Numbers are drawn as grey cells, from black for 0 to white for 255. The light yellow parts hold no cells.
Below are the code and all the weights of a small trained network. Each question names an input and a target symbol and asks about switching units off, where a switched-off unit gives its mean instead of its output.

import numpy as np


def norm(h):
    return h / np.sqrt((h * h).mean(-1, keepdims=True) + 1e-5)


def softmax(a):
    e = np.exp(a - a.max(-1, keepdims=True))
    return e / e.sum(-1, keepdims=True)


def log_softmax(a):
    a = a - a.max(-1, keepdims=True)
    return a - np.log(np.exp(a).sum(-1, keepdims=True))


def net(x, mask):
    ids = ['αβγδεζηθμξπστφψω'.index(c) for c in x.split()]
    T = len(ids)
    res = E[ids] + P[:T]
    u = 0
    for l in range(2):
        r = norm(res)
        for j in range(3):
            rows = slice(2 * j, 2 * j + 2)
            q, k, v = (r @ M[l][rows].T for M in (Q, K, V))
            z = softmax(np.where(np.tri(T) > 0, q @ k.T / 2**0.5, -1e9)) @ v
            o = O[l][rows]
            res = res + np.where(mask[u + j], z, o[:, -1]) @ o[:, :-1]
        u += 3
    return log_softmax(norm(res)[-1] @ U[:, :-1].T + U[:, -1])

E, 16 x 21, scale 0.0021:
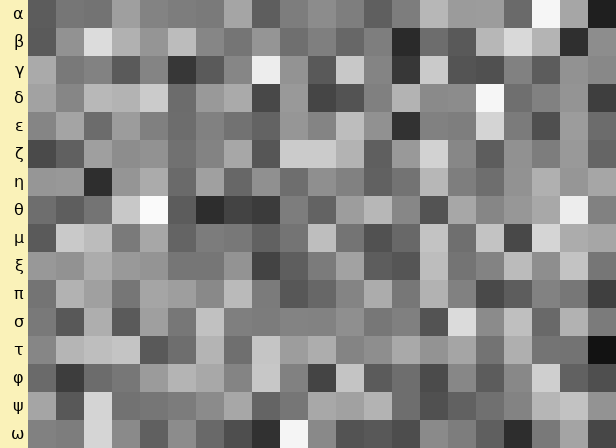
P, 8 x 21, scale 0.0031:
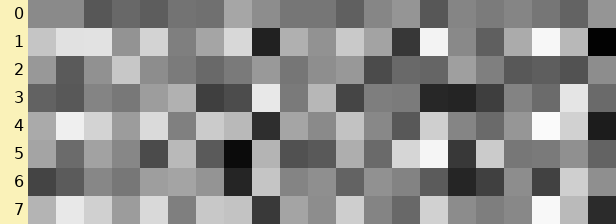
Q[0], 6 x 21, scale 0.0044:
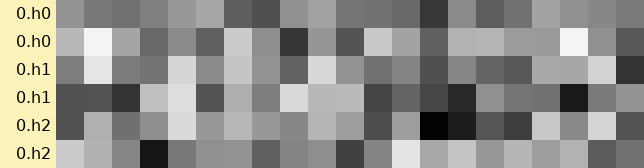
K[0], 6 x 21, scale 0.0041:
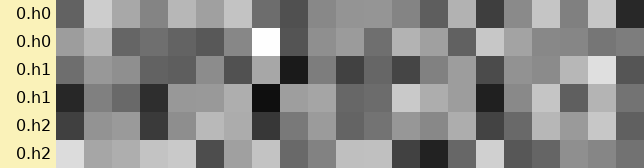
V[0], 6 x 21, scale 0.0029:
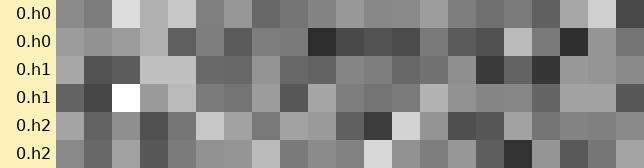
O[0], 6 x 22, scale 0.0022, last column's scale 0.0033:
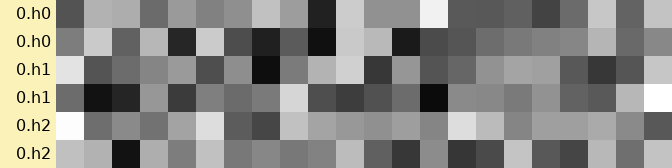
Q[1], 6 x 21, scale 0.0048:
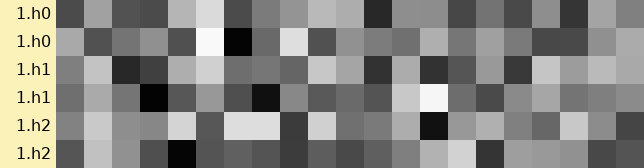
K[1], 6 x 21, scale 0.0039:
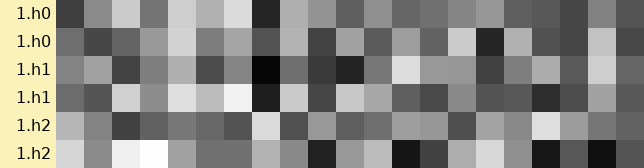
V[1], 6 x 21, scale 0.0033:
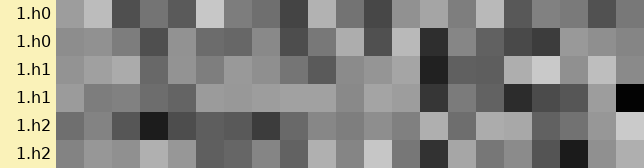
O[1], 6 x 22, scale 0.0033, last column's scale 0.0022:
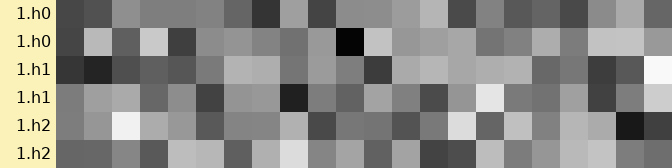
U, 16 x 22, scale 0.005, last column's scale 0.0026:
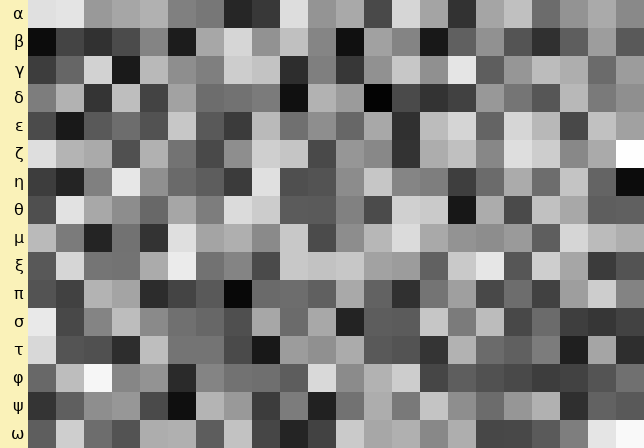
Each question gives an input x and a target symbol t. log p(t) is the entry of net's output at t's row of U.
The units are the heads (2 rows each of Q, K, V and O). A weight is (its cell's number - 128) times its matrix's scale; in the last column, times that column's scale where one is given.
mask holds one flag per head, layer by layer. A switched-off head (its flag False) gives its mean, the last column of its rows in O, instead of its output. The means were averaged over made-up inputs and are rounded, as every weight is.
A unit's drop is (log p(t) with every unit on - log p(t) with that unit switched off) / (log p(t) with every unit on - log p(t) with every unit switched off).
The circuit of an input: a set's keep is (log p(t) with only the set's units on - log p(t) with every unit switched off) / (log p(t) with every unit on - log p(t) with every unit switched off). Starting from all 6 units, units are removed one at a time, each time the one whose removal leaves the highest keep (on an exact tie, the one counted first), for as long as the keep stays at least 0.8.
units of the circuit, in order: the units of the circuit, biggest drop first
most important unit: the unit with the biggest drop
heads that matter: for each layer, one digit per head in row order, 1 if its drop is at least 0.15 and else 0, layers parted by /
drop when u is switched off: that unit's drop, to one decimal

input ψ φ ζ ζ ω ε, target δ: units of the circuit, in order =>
(1.h1 0.h2)
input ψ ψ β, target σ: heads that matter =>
101 / 001
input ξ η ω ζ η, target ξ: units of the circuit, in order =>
(0.h1 0.h0 1.h2 1.h1)
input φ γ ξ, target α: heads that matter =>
010 / 000
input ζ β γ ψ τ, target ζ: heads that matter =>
100 / 010
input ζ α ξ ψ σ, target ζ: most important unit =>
1.h1
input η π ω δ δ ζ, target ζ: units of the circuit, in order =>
(1.h1 1.h2)
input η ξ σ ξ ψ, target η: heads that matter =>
110 / 110
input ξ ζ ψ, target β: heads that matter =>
001 / 010
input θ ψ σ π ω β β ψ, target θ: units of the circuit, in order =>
(1.h2 1.h1)
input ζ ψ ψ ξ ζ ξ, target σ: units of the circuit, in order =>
(0.h1 1.h0)
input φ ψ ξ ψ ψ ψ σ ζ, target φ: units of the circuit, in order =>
(0.h0 1.h0 0.h1 1.h2)
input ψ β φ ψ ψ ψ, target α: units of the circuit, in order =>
(1.h1 0.h1)
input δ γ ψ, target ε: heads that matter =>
101 / 000
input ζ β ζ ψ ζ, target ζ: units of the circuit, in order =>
(1.h1 0.h0)
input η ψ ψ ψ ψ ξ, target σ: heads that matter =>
110 / 100
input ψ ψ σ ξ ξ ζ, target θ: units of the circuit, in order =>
(0.h0 1.h0 0.h1)
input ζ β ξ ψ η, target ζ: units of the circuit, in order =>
(0.h0 1.h1)
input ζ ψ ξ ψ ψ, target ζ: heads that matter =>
100 / 010
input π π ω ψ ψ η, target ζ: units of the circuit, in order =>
(1.h1 1.h2)
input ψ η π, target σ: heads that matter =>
001 / 001
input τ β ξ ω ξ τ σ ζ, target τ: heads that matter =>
000 / 101
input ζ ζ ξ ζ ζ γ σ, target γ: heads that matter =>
011 / 110
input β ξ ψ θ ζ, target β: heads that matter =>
000 / 000
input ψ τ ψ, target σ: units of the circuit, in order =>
(0.h2 1.h2)
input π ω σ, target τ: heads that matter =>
101 / 111
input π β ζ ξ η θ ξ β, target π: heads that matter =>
110 / 100
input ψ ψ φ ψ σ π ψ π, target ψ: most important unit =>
0.h1
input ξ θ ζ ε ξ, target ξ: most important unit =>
0.h1
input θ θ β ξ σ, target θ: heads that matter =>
000 / 011
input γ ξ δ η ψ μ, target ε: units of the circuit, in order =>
(1.h2)
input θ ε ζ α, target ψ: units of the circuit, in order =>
(0.h2 1.h2 1.h0)
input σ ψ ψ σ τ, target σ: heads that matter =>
110 / 100
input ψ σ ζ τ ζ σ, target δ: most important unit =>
1.h1
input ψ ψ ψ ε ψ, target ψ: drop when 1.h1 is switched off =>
0.2
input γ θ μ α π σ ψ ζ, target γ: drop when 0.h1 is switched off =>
0.4
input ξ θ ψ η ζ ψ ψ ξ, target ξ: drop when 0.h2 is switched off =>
0.0
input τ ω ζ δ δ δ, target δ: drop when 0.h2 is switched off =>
0.6
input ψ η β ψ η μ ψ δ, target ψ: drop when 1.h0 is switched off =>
0.1
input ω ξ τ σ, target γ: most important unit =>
0.h2
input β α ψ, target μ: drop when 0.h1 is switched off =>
0.2
